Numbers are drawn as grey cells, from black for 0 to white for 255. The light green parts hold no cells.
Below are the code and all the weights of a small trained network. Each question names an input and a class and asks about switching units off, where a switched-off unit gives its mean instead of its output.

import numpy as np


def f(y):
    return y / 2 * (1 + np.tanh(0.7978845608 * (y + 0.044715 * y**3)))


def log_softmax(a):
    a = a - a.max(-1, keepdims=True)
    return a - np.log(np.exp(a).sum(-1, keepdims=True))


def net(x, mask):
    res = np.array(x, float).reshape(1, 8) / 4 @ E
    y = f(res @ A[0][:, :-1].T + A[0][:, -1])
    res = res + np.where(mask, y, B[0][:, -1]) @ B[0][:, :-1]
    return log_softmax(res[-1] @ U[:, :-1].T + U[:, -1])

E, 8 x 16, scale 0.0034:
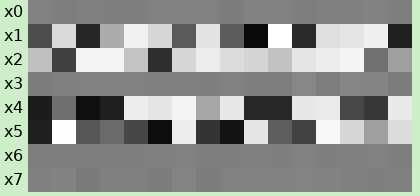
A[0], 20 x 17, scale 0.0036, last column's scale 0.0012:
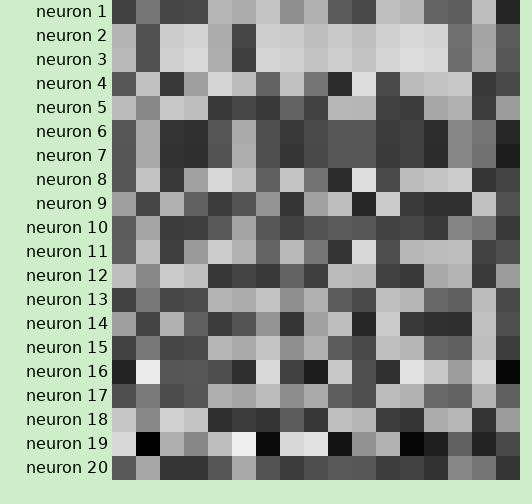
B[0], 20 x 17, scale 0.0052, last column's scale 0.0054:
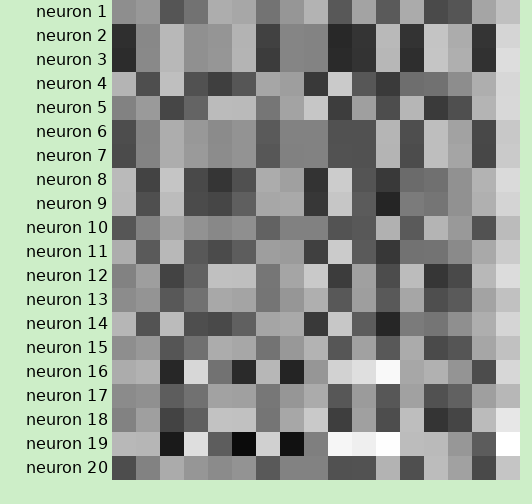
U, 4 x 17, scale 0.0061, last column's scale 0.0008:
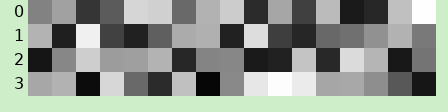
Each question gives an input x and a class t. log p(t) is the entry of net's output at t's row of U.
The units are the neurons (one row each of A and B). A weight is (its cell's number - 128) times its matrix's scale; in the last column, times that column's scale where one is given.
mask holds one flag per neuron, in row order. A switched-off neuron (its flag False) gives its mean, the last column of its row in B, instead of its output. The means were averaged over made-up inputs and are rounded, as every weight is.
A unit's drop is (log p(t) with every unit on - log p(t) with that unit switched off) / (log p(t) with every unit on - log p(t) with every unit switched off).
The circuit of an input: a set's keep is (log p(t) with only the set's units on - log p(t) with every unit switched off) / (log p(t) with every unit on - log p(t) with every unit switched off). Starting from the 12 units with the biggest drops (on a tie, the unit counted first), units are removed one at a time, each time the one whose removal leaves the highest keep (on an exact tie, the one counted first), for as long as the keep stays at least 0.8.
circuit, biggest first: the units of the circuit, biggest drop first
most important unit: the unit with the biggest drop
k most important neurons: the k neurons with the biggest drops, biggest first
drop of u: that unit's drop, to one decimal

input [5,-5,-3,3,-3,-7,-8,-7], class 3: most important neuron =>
neuron 19
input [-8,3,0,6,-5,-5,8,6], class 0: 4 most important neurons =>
neuron 16; neuron 18; neuron 12; neuron 5
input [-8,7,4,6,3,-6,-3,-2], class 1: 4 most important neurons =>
neuron 8; neuron 4; neuron 11; neuron 16
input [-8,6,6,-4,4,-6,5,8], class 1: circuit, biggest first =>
neuron 8; neuron 4
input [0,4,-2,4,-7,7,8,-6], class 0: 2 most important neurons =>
neuron 18; neuron 12
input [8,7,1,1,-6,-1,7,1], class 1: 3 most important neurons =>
neuron 8; neuron 4; neuron 11
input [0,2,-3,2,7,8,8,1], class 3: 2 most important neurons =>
neuron 16; neuron 18
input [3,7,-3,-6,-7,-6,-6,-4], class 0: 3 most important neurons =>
neuron 18; neuron 12; neuron 5
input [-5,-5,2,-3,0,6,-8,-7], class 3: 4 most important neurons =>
neuron 16; neuron 8; neuron 4; neuron 11
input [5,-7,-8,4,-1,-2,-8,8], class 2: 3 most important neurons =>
neuron 7; neuron 6; neuron 20
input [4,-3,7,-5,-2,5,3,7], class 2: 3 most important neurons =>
neuron 3; neuron 2; neuron 19
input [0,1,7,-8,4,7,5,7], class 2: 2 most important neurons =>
neuron 3; neuron 2
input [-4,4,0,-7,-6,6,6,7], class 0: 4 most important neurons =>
neuron 19; neuron 18; neuron 12; neuron 5
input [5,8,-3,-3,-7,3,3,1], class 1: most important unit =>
neuron 8
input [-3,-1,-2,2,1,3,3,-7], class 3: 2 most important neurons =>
neuron 3; neuron 2
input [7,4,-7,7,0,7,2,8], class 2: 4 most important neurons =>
neuron 19; neuron 7; neuron 6; neuron 20
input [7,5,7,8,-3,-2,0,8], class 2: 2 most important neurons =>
neuron 3; neuron 2
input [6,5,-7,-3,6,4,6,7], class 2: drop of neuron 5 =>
0.1
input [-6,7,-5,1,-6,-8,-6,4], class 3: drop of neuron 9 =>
0.2
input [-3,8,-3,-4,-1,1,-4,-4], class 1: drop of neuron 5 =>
0.0
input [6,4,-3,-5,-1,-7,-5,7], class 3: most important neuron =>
neuron 19
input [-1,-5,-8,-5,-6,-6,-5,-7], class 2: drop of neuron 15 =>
0.1
